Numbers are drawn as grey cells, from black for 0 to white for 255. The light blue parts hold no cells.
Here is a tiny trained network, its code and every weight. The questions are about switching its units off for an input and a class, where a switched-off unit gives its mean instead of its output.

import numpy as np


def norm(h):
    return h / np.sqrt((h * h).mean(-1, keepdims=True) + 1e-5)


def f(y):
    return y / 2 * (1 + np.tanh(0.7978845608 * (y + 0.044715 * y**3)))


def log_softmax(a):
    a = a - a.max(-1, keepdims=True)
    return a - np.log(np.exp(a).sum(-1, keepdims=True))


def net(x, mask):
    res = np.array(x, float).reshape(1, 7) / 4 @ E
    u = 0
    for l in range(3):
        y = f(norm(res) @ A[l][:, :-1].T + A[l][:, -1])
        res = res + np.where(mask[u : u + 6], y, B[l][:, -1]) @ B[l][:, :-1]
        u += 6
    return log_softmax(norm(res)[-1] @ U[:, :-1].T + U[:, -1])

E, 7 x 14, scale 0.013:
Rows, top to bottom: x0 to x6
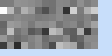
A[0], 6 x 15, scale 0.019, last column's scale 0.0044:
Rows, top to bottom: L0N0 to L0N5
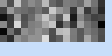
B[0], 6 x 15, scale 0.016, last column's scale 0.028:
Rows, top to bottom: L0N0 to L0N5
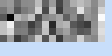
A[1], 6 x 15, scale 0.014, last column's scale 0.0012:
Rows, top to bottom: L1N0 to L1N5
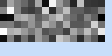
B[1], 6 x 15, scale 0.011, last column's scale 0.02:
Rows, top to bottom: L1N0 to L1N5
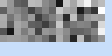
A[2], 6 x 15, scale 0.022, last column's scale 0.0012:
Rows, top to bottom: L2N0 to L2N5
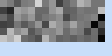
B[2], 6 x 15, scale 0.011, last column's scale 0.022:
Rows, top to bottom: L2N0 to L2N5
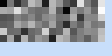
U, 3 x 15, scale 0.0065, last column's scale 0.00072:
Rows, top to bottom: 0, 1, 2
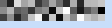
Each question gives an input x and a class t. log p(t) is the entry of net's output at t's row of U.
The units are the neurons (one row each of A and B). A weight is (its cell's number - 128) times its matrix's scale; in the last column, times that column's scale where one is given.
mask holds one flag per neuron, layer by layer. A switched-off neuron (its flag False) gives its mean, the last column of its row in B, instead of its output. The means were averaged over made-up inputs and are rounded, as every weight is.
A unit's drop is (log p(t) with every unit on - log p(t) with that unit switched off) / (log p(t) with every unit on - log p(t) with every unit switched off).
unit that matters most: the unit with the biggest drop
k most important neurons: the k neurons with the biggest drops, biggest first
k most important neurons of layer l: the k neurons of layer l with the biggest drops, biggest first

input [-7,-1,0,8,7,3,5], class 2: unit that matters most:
L0N1
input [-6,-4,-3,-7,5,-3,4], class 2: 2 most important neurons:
L0N1, L0N3
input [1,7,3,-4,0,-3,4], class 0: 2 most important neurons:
L0N3, L0N5
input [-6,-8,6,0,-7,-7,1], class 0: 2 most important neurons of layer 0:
L0N2, L0N1
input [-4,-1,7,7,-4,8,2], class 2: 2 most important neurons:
L0N5, L0N3
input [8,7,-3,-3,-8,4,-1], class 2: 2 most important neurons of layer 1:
L1N1, L1N3
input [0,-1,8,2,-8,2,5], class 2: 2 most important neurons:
L0N5, L0N3
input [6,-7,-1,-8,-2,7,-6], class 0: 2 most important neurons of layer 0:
L0N2, L0N4
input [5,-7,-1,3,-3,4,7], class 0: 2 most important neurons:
L0N2, L0N3
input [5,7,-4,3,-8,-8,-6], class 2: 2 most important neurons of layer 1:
L1N1, L1N3
